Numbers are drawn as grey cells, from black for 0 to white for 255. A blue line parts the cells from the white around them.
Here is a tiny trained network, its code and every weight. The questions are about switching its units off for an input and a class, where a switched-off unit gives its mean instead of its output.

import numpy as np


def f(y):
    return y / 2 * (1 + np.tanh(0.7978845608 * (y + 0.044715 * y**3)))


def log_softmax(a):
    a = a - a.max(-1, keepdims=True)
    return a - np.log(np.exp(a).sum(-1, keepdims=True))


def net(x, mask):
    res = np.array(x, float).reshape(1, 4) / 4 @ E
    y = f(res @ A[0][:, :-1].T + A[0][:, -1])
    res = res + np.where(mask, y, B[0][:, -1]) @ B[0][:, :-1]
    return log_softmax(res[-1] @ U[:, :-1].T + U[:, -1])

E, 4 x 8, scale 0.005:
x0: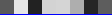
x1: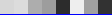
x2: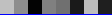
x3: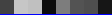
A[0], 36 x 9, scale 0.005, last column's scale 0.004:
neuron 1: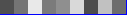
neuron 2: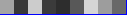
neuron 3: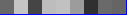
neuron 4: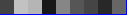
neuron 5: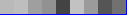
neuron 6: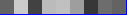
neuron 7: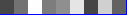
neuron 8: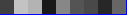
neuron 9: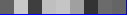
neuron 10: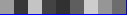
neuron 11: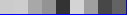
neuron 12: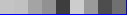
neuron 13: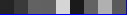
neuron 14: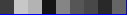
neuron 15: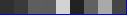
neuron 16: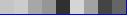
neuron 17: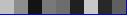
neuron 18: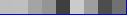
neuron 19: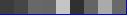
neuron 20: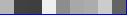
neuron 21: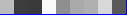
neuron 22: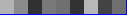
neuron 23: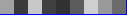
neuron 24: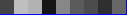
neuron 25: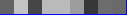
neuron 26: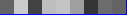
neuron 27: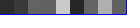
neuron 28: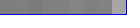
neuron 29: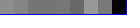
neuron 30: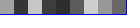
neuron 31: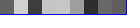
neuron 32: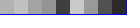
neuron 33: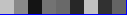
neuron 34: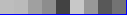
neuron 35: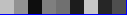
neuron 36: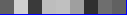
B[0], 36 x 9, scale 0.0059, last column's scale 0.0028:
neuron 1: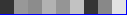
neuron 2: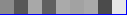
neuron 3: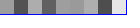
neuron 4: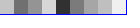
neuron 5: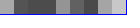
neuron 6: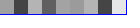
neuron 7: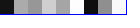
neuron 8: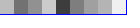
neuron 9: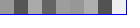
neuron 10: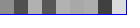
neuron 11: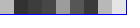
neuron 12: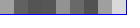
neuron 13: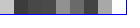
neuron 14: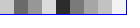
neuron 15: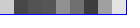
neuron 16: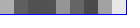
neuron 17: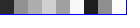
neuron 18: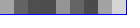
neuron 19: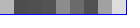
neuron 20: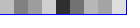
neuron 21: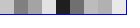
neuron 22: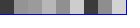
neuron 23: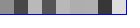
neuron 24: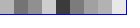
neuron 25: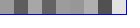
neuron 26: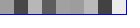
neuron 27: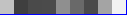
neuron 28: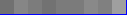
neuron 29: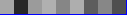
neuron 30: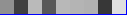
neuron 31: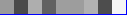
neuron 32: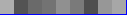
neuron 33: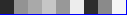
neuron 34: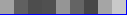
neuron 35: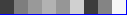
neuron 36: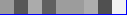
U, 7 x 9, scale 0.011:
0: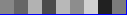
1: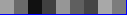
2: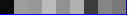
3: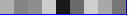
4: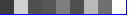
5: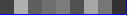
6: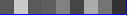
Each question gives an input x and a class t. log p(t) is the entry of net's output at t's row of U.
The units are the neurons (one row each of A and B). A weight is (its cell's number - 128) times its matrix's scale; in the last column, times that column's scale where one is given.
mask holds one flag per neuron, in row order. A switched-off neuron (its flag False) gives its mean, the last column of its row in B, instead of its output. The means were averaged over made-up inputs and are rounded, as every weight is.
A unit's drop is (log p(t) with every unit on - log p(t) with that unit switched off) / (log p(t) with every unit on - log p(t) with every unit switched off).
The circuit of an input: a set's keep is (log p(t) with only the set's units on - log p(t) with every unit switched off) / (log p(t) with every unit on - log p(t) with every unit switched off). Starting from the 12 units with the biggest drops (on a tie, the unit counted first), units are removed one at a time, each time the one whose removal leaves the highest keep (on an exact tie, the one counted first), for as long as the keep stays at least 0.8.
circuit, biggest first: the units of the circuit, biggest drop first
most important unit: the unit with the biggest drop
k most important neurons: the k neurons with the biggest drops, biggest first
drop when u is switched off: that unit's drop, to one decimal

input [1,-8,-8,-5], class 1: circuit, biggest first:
(neuron 13)
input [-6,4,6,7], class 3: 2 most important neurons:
(neuron 14; neuron 4)
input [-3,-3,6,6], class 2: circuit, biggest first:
(neuron 17; neuron 33)
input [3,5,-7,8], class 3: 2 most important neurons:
(neuron 14; neuron 4)
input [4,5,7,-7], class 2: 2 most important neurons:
(neuron 17; neuron 33)
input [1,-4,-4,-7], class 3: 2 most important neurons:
(neuron 21; neuron 20)
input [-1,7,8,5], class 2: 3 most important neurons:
(neuron 17; neuron 33; neuron 35)
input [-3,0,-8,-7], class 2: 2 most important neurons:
(neuron 7; neuron 1)
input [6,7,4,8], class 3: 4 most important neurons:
(neuron 14; neuron 4; neuron 8; neuron 24)
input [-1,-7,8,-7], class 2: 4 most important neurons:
(neuron 17; neuron 33; neuron 35; neuron 22)
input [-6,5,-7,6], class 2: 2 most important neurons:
(neuron 7; neuron 1)
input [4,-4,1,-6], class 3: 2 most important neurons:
(neuron 21; neuron 20)
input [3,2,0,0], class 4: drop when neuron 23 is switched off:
0.2
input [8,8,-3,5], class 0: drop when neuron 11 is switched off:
-0.1
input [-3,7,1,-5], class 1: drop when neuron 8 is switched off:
0.0
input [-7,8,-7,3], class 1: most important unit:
neuron 11
